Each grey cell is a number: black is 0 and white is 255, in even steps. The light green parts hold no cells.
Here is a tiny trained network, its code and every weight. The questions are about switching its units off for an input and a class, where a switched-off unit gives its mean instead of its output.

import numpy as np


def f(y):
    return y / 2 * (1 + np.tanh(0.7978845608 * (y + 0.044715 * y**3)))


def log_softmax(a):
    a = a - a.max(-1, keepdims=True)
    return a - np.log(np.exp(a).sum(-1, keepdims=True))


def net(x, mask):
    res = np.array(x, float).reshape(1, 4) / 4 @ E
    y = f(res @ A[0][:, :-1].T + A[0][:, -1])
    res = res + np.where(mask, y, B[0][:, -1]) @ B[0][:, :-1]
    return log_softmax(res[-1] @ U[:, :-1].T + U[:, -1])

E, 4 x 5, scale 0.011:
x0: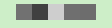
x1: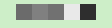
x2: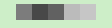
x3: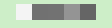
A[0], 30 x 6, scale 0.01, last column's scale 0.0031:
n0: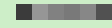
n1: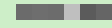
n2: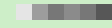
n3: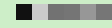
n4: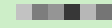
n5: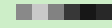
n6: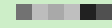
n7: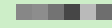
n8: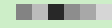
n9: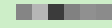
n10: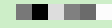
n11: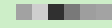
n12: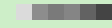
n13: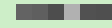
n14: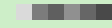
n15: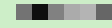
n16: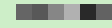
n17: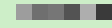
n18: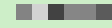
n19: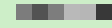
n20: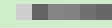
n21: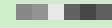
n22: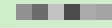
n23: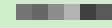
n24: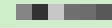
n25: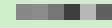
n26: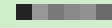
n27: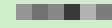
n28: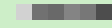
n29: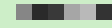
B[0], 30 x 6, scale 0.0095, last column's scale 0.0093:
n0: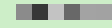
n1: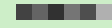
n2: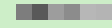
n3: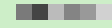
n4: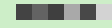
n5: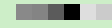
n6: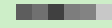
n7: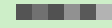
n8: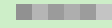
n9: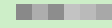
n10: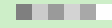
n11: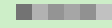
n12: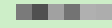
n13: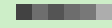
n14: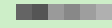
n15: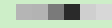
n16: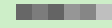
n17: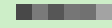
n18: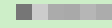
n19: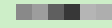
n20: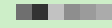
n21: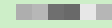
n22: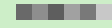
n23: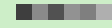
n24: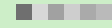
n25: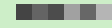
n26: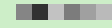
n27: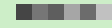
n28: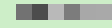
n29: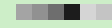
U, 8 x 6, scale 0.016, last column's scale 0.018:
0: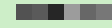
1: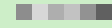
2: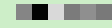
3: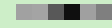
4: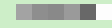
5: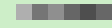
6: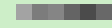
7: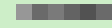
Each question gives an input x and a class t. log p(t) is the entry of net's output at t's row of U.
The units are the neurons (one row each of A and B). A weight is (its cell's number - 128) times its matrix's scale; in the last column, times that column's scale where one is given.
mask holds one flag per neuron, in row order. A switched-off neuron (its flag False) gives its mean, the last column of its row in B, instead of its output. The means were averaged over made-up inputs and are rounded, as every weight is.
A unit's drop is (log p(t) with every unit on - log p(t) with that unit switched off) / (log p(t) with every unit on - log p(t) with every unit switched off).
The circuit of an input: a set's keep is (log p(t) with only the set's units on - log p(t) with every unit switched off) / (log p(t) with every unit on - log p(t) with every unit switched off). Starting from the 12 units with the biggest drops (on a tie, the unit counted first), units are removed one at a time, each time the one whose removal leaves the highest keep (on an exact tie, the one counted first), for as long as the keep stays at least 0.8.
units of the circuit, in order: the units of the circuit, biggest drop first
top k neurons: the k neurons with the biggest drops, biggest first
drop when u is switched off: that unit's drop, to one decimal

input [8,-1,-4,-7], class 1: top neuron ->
(n10)
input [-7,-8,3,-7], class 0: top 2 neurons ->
(n25 n7)
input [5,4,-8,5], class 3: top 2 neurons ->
(n5 n21)
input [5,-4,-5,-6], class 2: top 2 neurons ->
(n3 n0)
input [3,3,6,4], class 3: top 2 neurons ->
(n15 n29)
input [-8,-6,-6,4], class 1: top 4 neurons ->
(n18 n11 n8 n9)
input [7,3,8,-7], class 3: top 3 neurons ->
(n15 n19 n29)
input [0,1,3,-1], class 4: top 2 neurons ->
(n5 n21)
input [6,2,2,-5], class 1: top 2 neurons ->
(n10 n24)
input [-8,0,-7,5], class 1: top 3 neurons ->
(n18 n11 n9)
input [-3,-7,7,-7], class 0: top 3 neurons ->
(n25 n7 n27)
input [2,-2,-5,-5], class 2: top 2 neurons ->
(n3 n15)
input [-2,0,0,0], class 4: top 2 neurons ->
(n10 n24)
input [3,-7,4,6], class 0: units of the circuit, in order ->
(n4)
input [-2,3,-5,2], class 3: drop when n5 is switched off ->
0.4
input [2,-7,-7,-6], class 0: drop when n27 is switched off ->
0.2
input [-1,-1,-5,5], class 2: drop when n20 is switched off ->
0.2
